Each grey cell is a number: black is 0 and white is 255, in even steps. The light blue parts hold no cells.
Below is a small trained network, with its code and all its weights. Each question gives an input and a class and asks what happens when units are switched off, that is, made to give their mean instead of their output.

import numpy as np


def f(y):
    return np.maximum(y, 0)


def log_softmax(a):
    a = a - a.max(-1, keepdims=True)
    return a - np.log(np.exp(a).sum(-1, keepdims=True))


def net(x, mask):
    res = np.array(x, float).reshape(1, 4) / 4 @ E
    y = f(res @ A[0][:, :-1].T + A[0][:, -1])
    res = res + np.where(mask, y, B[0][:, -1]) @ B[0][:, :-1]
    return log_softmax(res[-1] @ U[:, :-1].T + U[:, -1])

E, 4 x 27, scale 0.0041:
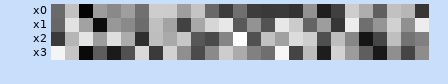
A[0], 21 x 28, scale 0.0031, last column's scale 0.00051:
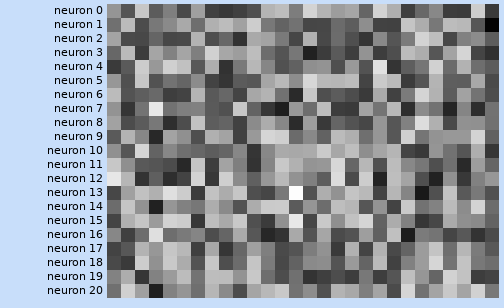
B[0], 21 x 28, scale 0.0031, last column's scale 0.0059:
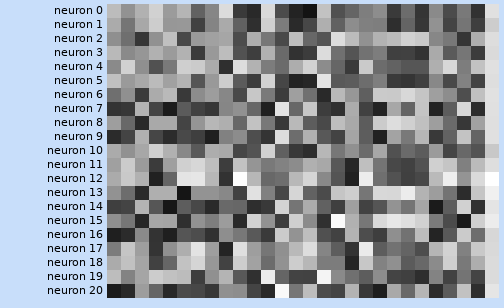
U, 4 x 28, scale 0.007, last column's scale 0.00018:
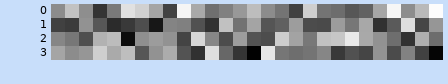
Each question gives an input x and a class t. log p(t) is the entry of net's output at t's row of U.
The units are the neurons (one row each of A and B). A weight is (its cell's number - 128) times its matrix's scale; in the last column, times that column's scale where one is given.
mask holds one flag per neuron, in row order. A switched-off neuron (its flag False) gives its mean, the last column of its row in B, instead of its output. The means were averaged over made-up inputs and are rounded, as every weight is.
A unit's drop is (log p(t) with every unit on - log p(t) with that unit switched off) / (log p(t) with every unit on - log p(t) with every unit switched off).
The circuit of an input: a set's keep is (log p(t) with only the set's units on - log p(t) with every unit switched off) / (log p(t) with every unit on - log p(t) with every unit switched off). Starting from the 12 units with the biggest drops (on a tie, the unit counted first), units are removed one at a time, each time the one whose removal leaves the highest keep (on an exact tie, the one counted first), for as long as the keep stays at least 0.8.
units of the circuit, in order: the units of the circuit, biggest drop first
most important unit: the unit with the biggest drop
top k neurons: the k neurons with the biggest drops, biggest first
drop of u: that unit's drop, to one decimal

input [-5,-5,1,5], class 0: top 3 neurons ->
neuron 11; neuron 12; neuron 20
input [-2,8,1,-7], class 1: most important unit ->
neuron 20
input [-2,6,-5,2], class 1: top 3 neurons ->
neuron 14; neuron 20; neuron 9
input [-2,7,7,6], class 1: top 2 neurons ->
neuron 20; neuron 14
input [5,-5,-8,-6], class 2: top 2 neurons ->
neuron 6; neuron 8
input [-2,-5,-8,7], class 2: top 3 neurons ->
neuron 8; neuron 2; neuron 6
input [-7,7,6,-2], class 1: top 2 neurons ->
neuron 20; neuron 9
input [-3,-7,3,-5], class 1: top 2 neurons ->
neuron 7; neuron 16
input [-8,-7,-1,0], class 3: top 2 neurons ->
neuron 0; neuron 5
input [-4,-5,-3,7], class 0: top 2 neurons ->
neuron 12; neuron 11
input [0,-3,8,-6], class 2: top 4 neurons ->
neuron 15; neuron 13; neuron 12; neuron 11
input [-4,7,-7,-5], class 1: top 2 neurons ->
neuron 14; neuron 20
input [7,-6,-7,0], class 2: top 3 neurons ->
neuron 6; neuron 8; neuron 2
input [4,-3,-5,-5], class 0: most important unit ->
neuron 17
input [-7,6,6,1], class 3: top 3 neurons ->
neuron 10; neuron 5; neuron 0
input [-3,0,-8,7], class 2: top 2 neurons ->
neuron 8; neuron 2
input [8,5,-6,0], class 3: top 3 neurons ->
neuron 19; neuron 3; neuron 1
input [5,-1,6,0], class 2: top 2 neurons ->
neuron 13; neuron 15
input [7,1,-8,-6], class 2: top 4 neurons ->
neuron 6; neuron 8; neuron 2; neuron 12
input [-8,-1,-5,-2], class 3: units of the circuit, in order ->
neuron 0
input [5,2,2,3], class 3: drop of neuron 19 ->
0.2
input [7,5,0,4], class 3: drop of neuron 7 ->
0.1
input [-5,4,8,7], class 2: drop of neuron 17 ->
0.7
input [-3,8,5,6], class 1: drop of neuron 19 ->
0.0
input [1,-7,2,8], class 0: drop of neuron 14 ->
0.1
